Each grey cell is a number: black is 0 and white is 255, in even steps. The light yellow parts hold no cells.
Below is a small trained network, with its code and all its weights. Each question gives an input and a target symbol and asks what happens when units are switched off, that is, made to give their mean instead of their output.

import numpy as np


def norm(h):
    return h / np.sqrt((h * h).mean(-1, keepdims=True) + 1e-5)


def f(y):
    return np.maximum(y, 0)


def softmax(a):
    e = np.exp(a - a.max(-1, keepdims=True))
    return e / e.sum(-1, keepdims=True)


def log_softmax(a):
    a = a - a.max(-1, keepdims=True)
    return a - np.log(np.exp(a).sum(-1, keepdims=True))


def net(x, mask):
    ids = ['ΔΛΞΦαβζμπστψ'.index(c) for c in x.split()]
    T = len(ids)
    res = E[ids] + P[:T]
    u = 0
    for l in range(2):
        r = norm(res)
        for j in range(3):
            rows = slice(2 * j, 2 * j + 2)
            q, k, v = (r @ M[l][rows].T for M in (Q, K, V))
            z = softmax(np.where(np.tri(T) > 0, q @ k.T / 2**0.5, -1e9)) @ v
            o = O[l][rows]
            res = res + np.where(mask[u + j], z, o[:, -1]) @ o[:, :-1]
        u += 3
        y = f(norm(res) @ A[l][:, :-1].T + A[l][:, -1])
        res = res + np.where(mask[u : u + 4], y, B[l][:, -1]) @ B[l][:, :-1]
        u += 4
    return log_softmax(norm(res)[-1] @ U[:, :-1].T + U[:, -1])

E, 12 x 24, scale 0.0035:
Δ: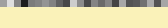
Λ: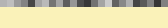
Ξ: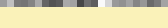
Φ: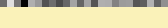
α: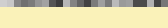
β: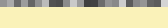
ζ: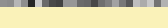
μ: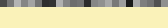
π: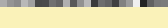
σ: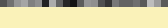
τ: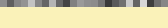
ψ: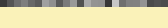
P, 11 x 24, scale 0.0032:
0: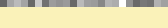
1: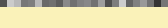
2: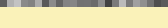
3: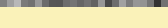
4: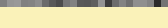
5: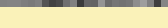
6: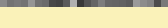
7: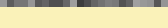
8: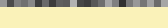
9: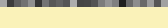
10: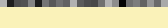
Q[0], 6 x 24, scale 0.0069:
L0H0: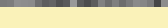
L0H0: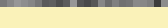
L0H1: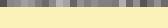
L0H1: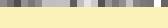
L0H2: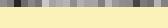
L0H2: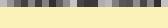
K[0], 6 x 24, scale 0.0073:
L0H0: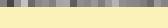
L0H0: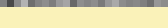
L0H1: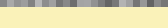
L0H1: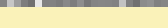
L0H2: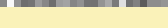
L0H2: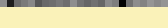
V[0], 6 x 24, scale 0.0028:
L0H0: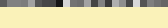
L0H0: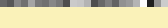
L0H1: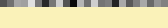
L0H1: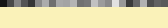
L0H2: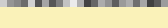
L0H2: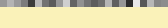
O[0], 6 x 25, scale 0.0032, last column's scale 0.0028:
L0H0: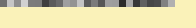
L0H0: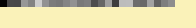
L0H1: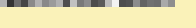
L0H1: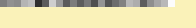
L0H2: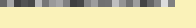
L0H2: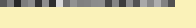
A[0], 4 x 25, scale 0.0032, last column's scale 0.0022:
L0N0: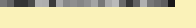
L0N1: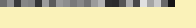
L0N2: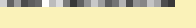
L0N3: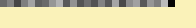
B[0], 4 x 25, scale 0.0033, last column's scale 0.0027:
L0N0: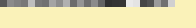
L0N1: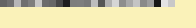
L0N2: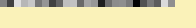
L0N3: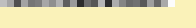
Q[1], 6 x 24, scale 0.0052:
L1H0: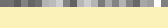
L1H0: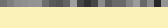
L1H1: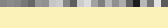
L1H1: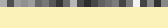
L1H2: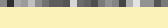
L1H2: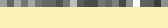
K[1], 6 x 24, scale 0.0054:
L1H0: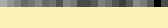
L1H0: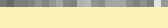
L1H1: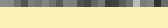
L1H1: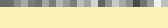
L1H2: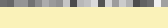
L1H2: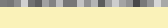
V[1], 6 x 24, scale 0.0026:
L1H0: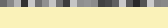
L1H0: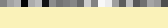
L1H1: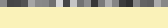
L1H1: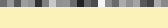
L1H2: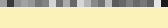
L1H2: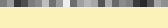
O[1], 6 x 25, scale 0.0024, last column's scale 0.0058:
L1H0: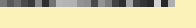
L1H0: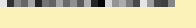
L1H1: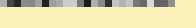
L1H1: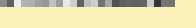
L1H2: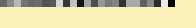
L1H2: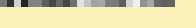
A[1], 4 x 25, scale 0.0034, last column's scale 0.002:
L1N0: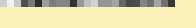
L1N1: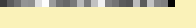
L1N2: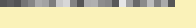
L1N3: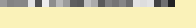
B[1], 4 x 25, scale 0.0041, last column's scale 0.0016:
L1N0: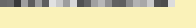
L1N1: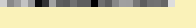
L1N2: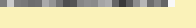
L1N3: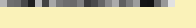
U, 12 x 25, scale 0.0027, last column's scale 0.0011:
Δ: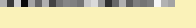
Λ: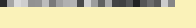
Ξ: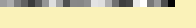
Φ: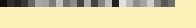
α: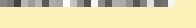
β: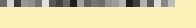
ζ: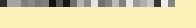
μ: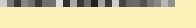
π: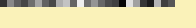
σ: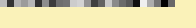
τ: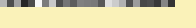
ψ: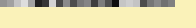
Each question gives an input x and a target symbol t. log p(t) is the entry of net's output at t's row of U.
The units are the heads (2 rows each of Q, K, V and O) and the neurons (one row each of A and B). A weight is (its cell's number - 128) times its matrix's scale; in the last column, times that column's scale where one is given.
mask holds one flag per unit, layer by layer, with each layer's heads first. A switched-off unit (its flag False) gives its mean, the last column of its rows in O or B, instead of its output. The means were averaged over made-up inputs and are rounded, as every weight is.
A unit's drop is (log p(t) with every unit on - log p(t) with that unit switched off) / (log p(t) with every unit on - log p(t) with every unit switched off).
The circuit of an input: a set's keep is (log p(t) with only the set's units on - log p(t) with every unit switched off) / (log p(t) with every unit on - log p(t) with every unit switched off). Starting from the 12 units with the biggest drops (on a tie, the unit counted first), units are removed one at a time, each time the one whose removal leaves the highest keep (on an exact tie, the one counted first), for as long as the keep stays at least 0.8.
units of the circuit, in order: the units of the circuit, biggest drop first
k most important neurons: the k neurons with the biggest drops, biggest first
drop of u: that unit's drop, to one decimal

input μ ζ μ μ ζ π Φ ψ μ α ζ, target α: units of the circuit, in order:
[L1H1, L0H1, L0H2]
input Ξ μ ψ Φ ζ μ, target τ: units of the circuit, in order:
[L1N3, L1H0]
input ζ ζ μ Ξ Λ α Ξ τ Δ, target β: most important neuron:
[L0N1]
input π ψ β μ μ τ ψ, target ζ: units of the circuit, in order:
[L1H2, L1H0, L0H0]
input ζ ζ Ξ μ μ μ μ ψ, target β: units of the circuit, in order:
[L0H2, L0N1, L1H1, L1H2]
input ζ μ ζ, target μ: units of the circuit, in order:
[L0H1, L0H2]
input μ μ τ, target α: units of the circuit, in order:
[L1H1, L0H1]
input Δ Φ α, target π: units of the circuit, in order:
[L1H0, L0N2, L0H0]
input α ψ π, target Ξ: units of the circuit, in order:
[L1N0, L0H0, L1H1]
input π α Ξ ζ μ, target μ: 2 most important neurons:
[L0N3, L0N1]
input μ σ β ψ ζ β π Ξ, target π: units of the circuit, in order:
[L0H1, L0N0]
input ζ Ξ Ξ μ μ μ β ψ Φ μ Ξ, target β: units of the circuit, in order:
[L0H2, L0N1, L1H2, L1H1]
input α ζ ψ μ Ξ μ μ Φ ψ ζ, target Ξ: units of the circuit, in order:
[L0H0, L1N0, L1H1]
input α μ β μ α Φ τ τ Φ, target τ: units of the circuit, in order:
[L0H2]
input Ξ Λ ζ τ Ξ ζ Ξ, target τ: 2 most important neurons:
[L1N3, L0N1]
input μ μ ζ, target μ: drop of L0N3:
0.1
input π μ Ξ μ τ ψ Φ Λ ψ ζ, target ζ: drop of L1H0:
0.3
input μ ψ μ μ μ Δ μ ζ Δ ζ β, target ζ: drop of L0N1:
0.9
